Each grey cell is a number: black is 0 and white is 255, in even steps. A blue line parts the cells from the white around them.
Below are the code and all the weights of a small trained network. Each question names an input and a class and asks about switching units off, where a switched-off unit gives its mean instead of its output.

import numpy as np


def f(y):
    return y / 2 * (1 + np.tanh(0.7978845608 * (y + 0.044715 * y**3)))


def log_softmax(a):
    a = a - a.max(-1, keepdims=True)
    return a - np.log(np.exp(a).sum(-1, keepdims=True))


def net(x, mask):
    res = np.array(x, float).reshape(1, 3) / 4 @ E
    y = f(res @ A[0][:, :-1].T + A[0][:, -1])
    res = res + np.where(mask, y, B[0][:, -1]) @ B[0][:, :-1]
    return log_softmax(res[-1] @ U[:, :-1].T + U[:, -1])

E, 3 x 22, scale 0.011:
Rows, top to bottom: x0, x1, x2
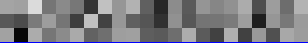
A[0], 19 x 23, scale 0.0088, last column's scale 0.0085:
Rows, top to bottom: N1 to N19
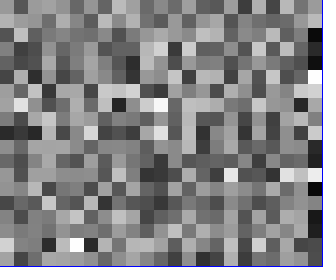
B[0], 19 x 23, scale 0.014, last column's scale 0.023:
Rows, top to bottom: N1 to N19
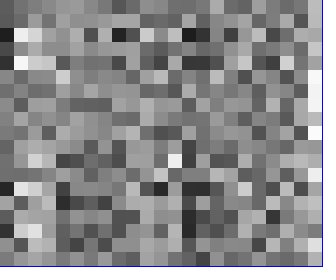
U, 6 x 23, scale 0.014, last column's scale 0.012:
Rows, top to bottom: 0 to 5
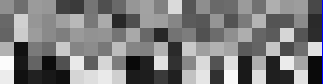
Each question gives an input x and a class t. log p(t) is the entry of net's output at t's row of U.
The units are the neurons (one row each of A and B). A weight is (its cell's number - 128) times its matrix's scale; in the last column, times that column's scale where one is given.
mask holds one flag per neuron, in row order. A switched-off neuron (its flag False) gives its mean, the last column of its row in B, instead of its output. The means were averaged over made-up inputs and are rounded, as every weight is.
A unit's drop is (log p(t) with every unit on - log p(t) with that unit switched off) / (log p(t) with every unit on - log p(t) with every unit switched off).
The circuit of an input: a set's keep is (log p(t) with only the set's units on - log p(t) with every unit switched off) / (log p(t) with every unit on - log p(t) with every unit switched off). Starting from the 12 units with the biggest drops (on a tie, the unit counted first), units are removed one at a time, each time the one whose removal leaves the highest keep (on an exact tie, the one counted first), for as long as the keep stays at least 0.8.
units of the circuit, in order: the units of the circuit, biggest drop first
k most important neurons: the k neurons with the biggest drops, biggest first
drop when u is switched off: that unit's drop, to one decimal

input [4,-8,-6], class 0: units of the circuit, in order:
[N8]
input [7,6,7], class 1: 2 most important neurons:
[N13 N10]
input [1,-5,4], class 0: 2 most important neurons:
[N18 N6]
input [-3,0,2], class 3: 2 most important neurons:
[N14 N3]
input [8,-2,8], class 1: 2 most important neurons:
[N13 N16]
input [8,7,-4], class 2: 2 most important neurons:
[N14 N18]
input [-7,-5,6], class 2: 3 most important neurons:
[N10 N4 N6]
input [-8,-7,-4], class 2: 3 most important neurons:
[N10 N4 N5]
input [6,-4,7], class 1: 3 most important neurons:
[N16 N13 N10]
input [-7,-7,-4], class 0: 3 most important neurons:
[N8 N18 N7]
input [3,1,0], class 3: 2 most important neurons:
[N5 N3]
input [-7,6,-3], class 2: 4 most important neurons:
[N10 N5 N18 N8]
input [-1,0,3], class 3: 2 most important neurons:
[N3 N5]
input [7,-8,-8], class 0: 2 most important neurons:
[N8 N18]
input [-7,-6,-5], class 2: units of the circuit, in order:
[N10]
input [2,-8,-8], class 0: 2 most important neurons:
[N8 N18]
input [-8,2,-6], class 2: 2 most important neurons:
[N10 N5]
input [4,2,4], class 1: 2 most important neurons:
[N10 N13]
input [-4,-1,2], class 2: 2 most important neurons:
[N6 N4]
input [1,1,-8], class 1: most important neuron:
[N3]
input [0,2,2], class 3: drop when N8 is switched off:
0.0
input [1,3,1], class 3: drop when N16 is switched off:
0.3
